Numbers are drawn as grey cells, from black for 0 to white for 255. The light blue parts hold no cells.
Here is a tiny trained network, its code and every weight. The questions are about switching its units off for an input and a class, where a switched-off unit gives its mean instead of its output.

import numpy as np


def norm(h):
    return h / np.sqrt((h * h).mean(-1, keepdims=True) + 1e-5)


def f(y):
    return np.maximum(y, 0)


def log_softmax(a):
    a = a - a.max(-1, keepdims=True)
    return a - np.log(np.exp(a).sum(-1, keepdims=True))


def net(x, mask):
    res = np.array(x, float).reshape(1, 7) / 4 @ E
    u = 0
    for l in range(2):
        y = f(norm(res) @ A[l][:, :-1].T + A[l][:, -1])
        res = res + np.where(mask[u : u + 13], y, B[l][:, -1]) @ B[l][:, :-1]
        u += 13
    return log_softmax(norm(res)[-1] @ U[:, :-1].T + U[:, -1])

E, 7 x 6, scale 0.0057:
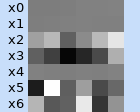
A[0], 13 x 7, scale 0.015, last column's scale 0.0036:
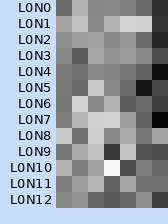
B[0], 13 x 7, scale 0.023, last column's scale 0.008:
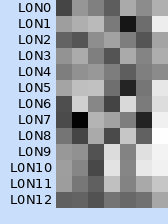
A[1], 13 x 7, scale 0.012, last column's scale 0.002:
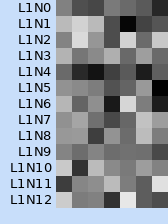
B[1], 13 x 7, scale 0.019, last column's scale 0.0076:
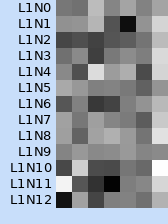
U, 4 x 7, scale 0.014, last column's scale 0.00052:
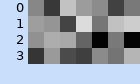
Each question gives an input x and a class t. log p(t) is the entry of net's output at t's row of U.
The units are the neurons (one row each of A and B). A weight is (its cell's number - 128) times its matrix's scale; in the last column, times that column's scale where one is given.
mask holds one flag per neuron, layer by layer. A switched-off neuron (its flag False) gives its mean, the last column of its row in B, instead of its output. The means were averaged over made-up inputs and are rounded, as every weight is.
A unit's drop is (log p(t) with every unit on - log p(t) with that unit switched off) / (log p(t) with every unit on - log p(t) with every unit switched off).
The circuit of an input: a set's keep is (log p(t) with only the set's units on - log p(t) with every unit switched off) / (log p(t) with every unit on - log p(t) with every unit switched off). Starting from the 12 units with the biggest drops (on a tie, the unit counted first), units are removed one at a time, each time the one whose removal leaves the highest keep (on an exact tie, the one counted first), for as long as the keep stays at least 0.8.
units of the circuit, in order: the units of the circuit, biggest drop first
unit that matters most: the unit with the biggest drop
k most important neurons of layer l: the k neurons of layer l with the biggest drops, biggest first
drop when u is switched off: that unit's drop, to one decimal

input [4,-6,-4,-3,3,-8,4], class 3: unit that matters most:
L0N8
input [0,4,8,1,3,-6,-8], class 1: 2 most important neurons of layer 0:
L0N9, L0N5
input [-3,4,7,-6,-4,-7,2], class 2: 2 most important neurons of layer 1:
L1N10, L1N4
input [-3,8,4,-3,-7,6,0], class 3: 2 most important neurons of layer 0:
L0N6, L0N5
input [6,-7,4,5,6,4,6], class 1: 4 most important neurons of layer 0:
L0N7, L0N8, L0N1, L0N5
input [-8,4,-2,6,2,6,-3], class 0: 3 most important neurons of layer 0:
L0N5, L0N1, L0N6
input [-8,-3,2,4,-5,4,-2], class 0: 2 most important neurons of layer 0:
L0N12, L0N5
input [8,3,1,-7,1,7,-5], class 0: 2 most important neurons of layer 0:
L0N7, L0N2
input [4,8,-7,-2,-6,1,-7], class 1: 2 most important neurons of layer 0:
L0N9, L0N11
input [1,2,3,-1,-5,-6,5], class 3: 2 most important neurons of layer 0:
L0N8, L0N9
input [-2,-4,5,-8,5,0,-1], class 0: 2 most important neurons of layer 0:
L0N7, L0N8
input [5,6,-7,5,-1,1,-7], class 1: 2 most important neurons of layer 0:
L0N9, L0N1
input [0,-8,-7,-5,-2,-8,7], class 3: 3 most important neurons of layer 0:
L0N8, L0N9, L0N1
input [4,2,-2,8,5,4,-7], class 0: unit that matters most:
L0N10
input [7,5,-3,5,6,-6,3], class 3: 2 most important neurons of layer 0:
L0N1, L0N5
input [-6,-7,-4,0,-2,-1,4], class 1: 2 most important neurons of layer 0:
L0N10, L0N1
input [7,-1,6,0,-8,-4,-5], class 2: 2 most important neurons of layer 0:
L0N1, L0N10
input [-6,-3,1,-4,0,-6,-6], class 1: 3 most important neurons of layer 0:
L0N9, L0N11, L0N6
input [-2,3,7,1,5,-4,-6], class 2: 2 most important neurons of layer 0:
L0N1, L0N10
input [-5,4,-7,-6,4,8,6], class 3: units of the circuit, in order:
L0N6
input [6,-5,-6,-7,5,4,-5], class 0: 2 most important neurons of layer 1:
L1N1, L1N11
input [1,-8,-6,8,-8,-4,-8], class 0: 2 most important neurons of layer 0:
L0N10, L0N8
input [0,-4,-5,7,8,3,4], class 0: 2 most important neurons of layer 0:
L0N5, L0N1
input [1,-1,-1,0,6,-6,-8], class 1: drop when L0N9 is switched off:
0.7
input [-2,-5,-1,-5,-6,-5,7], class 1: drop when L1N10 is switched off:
0.1
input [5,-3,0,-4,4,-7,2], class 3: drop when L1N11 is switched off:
0.0
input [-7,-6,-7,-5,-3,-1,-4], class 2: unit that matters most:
L0N5
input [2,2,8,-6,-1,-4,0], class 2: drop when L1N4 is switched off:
0.1
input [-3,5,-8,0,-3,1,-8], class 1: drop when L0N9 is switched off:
0.7
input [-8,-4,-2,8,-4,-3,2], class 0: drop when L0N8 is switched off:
0.1
